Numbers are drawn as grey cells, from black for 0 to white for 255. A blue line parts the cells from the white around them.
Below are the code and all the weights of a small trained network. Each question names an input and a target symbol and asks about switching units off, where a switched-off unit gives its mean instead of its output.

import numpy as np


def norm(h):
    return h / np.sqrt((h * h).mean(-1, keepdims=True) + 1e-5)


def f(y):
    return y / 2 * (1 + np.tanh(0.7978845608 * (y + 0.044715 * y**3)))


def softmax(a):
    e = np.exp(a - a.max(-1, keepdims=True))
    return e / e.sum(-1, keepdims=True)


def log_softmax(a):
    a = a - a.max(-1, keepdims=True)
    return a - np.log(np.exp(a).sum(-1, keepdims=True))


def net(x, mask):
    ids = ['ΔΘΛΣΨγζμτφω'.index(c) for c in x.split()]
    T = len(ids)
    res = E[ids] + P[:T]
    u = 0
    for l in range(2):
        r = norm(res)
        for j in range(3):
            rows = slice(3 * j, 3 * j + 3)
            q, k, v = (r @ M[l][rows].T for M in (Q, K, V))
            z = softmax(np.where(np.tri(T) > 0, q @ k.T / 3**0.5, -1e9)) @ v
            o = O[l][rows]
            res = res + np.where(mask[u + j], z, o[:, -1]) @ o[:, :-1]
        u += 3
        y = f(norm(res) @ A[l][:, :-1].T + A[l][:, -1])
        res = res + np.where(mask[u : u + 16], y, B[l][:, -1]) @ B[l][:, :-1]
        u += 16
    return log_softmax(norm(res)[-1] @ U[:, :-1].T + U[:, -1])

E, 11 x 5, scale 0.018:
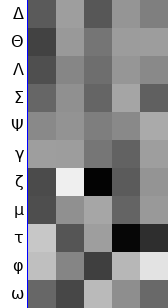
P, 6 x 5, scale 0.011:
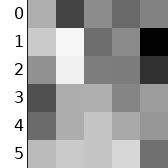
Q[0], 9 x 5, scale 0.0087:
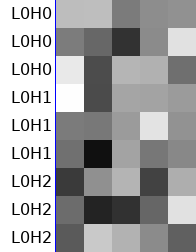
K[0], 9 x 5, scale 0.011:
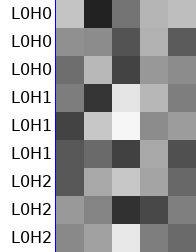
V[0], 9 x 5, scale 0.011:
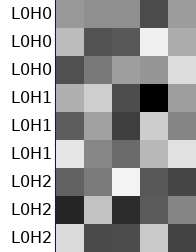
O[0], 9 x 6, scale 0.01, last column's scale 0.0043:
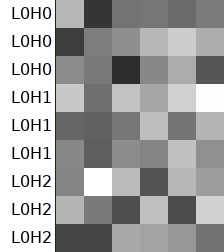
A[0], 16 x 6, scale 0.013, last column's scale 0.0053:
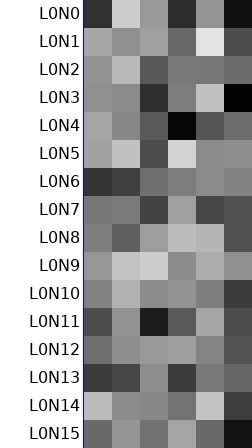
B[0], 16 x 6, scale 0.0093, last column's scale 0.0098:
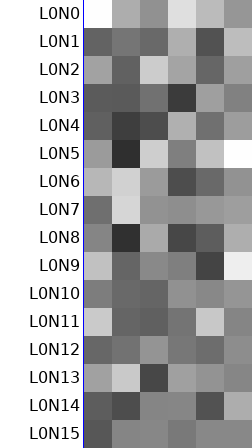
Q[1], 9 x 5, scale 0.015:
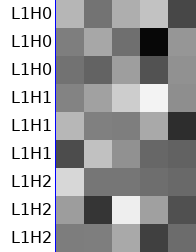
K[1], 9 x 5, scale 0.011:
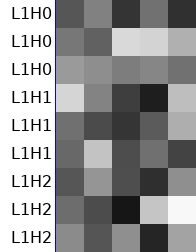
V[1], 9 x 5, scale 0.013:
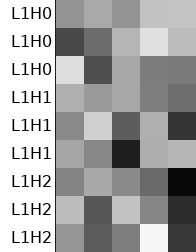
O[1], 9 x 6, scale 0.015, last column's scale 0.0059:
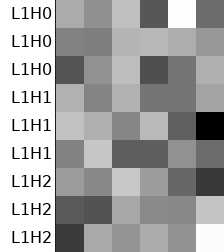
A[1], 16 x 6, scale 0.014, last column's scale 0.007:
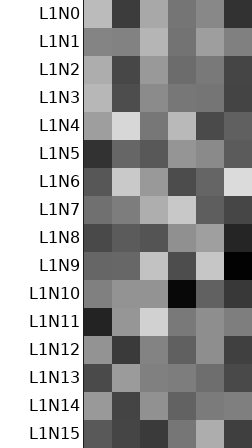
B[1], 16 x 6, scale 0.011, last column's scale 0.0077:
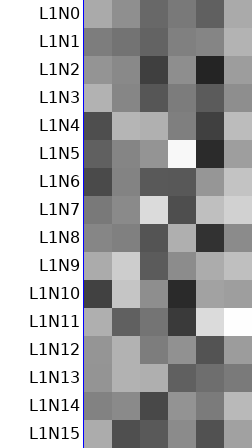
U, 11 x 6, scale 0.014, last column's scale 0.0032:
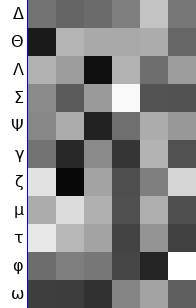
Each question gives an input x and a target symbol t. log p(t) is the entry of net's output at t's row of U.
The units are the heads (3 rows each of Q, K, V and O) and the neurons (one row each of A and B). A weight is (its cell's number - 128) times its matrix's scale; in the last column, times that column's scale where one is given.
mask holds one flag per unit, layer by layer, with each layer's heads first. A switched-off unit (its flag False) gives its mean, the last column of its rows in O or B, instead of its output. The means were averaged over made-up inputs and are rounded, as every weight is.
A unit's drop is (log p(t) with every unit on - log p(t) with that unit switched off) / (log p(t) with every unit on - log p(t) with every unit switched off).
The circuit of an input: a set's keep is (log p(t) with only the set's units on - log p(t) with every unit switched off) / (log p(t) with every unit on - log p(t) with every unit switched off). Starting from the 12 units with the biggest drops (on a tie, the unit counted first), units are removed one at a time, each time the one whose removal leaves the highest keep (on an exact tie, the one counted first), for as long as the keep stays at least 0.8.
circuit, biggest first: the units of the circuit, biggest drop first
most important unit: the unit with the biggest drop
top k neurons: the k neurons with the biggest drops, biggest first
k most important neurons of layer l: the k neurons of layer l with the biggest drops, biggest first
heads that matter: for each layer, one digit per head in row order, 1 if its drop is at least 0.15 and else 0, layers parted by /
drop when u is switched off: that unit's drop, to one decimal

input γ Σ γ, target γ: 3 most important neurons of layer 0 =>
(L0N5, L0N1, L0N2)
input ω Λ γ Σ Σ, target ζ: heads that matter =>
010 / 001
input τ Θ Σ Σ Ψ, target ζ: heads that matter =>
101 / 010
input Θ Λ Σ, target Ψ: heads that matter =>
100 / 010
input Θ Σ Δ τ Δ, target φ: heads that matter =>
100 / 100
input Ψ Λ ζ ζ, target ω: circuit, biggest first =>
(L0H2)
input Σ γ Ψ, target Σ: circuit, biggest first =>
(L0H1, L1H0)
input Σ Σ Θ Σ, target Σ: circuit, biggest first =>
(L0H1, L1H1)
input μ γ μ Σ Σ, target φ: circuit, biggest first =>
(L0H0, L1H0)
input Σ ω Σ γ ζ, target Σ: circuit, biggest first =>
(L0H1, L1H0, L0N9)
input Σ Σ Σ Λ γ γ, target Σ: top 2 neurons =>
(L1N11, L0N1)
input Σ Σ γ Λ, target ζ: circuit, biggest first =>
(L0N9, L0H1)
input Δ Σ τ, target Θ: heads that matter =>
001 / 001
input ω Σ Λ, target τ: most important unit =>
L0H2
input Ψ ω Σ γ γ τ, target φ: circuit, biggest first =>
(L1H0, L0N5)
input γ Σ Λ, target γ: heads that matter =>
010 / 110
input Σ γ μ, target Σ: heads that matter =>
010 / 100
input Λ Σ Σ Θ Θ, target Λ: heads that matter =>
011 / 100
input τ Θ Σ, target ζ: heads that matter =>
101 / 011
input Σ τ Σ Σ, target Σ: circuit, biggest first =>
(L1H1)
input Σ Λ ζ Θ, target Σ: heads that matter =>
011 / 100
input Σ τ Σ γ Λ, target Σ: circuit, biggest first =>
(L0H1, L1H0, L0H2)
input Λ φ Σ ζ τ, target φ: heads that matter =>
000 / 000
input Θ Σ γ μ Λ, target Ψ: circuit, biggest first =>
(L0H0, L1H2)
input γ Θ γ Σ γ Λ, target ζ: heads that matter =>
010 / 000
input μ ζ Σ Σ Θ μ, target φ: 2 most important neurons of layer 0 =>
(L0N4, L0N5)
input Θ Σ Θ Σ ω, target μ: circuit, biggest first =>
(L0H2)
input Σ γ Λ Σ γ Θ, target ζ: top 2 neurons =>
(L0N9, L0N8)
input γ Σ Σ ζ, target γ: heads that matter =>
010 / 100
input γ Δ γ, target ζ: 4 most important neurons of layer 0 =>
(L0N14, L0N8, L0N9, L0N7)
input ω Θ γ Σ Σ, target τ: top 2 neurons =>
(L0N0, L0N13)
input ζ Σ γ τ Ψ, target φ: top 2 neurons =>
(L0N5, L0N1)
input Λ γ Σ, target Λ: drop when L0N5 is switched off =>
-0.1
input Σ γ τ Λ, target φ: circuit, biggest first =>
(L1H0)
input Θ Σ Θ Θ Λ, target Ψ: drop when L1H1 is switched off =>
0.2
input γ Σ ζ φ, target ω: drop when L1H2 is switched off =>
0.6
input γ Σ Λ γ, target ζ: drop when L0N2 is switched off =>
-0.1
